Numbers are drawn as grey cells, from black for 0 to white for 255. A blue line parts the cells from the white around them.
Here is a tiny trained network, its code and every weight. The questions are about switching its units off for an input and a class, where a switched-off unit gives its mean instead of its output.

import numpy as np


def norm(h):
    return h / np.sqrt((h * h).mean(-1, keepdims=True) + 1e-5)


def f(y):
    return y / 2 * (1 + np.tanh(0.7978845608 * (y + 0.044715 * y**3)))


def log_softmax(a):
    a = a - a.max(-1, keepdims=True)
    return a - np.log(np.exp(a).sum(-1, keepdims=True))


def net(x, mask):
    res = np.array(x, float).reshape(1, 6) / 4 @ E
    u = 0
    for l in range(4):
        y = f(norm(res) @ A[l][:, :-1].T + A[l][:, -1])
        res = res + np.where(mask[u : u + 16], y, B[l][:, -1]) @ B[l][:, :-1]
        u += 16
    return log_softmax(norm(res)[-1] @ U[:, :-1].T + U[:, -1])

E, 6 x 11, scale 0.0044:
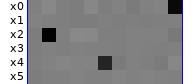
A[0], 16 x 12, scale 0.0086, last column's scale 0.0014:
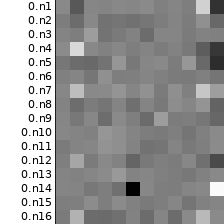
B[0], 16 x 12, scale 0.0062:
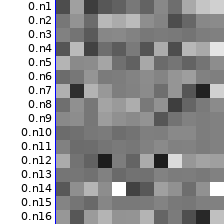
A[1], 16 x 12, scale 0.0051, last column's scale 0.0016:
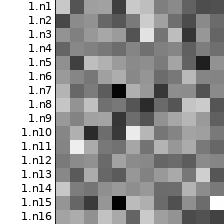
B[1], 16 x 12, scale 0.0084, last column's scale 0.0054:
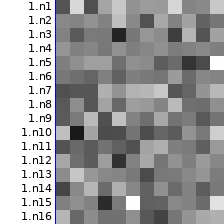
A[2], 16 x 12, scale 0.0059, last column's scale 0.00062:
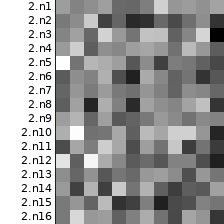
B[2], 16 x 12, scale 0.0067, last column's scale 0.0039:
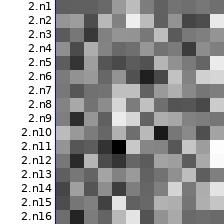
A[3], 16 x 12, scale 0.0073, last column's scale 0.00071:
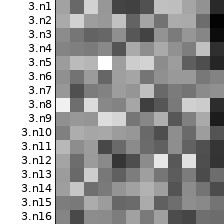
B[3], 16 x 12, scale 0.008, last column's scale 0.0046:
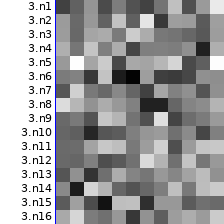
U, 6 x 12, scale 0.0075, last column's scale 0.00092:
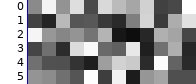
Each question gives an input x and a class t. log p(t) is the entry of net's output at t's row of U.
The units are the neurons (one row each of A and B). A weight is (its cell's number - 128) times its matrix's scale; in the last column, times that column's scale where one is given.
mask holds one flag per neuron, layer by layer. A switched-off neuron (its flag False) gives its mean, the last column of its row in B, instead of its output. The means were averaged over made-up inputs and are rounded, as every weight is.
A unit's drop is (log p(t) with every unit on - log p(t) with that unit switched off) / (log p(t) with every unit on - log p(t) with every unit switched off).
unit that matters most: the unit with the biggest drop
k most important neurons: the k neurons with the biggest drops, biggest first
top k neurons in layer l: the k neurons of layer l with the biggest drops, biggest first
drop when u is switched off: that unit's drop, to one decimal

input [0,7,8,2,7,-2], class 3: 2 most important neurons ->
[0.n7; 0.n16]
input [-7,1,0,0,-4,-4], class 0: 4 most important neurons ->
[0.n14; 0.n7; 0.n16; 0.n4]
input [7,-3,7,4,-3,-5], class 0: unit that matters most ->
0.n14
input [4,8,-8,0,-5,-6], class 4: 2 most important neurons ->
[0.n14; 0.n4]
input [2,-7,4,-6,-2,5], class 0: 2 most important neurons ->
[0.n14; 0.n4]
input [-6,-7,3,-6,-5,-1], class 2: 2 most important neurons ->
[0.n14; 0.n1]
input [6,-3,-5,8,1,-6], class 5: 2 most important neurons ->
[1.n15; 2.n11]
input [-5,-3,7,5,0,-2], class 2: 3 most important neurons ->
[0.n14; 0.n1; 1.n1]
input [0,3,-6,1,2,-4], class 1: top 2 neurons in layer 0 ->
[0.n16; 0.n7]
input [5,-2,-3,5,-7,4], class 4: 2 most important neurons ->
[0.n14; 1.n11]
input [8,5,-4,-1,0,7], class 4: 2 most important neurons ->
[0.n14; 1.n10]
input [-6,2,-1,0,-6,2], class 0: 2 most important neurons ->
[0.n14; 0.n7]
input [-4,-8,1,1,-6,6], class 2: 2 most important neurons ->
[0.n1; 0.n14]
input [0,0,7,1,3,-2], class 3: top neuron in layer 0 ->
[0.n7]
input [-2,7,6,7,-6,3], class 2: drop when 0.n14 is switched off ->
1.3
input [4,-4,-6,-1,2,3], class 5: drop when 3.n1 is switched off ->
0.0
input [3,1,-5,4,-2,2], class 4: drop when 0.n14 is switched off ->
1.0
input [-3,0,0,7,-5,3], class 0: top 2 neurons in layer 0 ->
[0.n14; 0.n4]
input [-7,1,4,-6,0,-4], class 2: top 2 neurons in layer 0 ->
[0.n14; 0.n1]
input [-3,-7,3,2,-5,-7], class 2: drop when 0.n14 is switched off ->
1.4
